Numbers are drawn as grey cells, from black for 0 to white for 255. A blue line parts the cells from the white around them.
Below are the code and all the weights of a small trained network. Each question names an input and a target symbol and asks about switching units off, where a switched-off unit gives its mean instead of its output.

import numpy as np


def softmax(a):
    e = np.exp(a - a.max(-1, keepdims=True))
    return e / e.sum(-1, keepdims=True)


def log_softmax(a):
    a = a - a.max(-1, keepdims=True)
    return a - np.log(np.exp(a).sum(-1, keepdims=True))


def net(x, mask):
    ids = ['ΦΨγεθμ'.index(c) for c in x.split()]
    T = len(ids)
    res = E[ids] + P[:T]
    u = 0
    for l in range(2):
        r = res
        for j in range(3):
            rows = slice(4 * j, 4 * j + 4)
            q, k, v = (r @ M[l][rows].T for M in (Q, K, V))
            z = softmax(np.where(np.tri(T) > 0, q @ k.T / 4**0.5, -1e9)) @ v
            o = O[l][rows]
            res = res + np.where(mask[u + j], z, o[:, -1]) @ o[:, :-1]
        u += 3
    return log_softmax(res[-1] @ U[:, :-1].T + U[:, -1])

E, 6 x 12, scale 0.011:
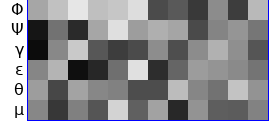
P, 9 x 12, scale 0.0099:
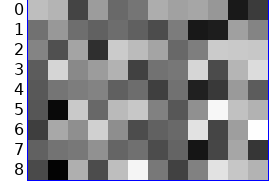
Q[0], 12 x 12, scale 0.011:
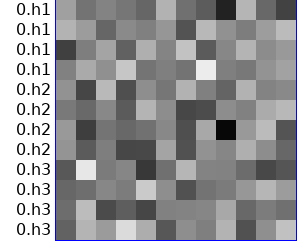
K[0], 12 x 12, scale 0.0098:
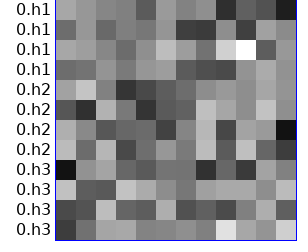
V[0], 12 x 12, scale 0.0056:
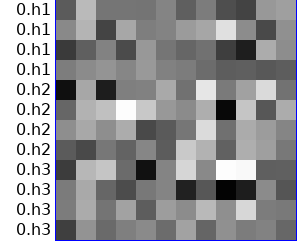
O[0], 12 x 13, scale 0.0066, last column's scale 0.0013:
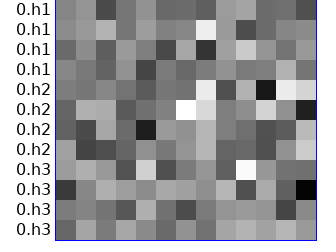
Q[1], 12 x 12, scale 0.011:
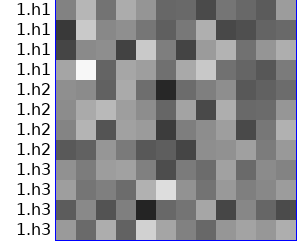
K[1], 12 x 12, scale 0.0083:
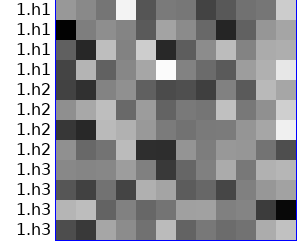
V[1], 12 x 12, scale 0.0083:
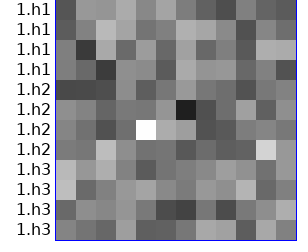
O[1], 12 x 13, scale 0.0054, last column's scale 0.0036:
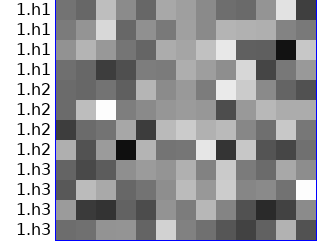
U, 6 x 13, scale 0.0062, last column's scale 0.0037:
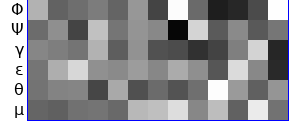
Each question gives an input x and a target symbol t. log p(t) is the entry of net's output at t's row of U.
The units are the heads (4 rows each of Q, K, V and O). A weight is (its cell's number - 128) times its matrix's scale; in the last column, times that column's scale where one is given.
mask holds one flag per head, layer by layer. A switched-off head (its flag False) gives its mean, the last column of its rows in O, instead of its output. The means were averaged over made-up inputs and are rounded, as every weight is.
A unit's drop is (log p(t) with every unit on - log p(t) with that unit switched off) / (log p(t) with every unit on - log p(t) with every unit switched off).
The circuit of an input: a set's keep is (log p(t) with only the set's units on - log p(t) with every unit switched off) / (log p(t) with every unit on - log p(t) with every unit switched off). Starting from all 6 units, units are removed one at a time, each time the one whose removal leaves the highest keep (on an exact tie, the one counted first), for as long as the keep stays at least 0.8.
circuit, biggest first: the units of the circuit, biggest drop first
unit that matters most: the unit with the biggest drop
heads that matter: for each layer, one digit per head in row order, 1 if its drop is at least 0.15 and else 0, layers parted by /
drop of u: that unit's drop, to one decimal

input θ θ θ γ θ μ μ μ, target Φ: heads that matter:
100 / 000
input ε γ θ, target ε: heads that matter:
000 / 010
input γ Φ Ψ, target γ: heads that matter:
001 / 110
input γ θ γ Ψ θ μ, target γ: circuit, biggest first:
[0.h3, 1.h2, 1.h1]
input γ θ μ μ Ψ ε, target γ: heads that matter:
001 / 110
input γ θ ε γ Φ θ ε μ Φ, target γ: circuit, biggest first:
[0.h3, 1.h2]
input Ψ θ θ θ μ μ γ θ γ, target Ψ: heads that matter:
000 / 010
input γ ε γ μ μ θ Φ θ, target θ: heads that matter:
100 / 010
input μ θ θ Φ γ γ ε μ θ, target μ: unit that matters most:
0.h2
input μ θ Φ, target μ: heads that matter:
010 / 010
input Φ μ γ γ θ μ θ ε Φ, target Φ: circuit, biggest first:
[0.h2, 0.h1, 1.h2]
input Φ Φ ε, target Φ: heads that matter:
110 / 010
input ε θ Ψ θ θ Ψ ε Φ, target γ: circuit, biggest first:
[1.h1, 0.h1]
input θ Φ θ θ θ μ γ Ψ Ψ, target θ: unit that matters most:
1.h3
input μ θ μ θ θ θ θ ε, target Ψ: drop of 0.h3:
1.0
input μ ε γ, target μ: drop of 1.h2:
0.4
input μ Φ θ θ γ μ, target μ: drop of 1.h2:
0.3
